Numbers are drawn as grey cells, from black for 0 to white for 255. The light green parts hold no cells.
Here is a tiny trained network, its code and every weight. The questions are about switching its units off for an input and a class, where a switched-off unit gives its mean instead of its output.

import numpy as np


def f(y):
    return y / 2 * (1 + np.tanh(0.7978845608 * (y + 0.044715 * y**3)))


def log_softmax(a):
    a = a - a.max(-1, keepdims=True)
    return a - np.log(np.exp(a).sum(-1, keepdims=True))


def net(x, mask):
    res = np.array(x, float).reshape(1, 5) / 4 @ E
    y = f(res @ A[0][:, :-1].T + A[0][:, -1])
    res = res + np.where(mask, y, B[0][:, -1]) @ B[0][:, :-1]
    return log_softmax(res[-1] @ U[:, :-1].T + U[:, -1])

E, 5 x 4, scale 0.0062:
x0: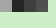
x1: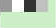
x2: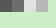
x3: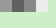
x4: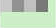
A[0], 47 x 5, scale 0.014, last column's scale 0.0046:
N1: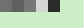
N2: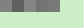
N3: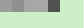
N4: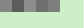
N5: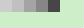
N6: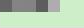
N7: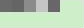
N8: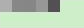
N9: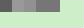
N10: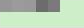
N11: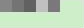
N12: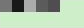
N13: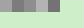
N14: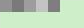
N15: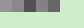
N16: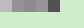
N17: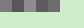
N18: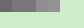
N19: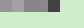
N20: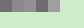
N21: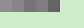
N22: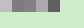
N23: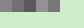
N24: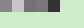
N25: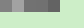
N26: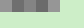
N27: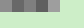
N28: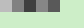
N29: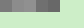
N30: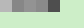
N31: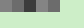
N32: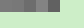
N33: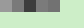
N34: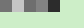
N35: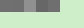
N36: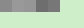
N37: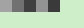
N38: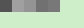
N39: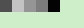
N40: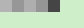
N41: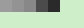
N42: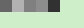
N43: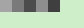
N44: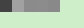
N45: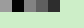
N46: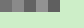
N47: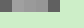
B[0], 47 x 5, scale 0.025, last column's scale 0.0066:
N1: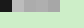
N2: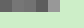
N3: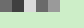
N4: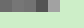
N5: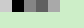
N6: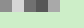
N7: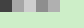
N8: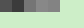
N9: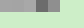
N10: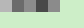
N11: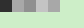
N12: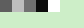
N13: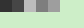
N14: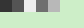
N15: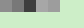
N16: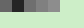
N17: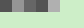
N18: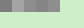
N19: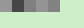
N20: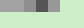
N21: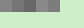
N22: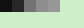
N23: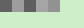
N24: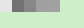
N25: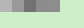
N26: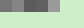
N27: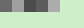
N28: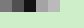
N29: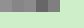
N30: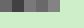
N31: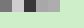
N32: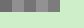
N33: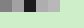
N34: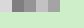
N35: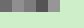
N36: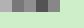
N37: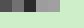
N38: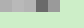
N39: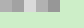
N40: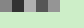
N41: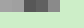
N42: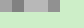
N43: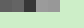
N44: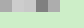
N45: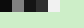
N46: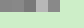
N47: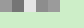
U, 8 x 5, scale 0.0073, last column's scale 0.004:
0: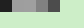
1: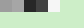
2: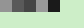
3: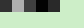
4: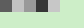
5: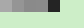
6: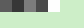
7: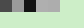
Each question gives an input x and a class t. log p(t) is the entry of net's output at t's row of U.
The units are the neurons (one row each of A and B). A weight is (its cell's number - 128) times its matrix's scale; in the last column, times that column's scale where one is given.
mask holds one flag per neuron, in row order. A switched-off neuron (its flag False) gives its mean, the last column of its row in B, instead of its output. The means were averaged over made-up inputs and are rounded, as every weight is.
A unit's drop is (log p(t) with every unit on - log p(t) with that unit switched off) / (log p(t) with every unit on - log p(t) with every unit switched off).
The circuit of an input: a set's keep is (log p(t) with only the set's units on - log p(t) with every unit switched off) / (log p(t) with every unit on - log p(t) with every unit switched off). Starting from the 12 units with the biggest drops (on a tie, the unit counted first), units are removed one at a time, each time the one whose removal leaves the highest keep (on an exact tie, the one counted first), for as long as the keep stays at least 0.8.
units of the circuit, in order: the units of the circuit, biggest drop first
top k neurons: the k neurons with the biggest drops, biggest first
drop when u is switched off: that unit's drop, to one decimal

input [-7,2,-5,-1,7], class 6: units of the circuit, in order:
[N5]
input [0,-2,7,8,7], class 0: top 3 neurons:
[N1 N7 N14]
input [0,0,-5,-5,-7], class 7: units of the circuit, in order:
[N12 N33]
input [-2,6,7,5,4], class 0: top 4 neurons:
[N1 N7 N11 N14]
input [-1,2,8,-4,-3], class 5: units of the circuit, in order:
[N12 N45]
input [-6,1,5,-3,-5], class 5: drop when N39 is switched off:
0.1
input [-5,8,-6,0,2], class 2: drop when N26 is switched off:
0.0
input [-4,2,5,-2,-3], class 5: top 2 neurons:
[N12 N45]
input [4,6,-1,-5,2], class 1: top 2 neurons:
[N11 N1]
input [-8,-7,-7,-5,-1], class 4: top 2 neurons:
[N45 N28]
